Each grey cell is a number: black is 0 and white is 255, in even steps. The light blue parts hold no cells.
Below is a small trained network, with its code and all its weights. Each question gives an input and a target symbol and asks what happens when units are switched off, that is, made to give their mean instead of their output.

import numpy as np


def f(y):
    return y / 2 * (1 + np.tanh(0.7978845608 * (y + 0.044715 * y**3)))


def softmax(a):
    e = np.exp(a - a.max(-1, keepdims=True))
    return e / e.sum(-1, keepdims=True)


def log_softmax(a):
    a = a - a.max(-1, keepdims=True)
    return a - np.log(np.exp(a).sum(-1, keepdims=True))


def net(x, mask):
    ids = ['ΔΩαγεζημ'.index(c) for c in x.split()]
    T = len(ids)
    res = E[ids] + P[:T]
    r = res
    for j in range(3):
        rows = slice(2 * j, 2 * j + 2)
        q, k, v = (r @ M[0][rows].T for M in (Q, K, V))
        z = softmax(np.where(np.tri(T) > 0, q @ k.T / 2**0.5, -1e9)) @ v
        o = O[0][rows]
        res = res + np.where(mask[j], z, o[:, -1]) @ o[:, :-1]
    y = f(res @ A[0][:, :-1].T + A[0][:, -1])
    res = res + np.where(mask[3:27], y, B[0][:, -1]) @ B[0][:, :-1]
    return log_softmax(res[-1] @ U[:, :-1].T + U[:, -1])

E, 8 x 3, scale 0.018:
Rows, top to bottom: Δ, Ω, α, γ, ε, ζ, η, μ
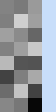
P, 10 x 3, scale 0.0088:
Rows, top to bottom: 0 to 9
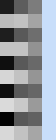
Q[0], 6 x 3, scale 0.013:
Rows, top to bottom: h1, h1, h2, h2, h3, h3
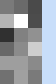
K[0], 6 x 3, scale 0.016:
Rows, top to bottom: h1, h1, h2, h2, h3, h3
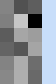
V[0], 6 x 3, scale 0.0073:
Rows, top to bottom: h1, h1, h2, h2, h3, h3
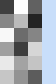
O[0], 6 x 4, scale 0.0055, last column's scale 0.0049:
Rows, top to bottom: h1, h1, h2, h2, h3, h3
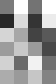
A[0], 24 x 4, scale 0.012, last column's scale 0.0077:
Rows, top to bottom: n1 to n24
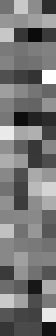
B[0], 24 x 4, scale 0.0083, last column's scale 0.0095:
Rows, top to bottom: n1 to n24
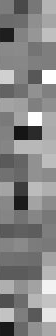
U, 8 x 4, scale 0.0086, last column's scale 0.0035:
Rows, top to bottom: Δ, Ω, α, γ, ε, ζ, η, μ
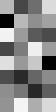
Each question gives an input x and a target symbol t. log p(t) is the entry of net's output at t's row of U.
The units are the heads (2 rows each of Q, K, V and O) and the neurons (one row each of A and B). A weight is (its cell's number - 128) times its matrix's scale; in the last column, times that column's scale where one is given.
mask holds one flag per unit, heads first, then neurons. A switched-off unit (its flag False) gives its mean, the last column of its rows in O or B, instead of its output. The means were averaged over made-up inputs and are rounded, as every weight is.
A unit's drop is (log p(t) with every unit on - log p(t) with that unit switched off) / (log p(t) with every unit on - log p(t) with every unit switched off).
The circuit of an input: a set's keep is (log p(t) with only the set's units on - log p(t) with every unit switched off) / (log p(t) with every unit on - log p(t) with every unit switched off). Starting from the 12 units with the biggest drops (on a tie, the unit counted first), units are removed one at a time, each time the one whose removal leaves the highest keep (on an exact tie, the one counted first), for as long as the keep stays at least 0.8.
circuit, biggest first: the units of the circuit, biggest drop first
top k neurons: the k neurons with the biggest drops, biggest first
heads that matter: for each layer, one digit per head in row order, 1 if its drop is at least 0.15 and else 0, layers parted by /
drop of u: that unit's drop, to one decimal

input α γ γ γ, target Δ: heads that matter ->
101
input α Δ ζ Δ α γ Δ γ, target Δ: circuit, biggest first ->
(n10; h1)
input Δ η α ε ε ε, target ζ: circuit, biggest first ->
(n10; h2; n22; n3)
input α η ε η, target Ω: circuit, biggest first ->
(h1; n6; n23)
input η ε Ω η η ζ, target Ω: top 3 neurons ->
(n6; n21; n23)
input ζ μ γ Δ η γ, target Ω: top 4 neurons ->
(n6; n23; n21; n14)
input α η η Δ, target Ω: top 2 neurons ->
(n6; n23)
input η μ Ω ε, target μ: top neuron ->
(n11)
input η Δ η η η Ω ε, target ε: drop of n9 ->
0.5
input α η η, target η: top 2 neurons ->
(n6; n20)
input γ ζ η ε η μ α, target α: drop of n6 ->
0.2
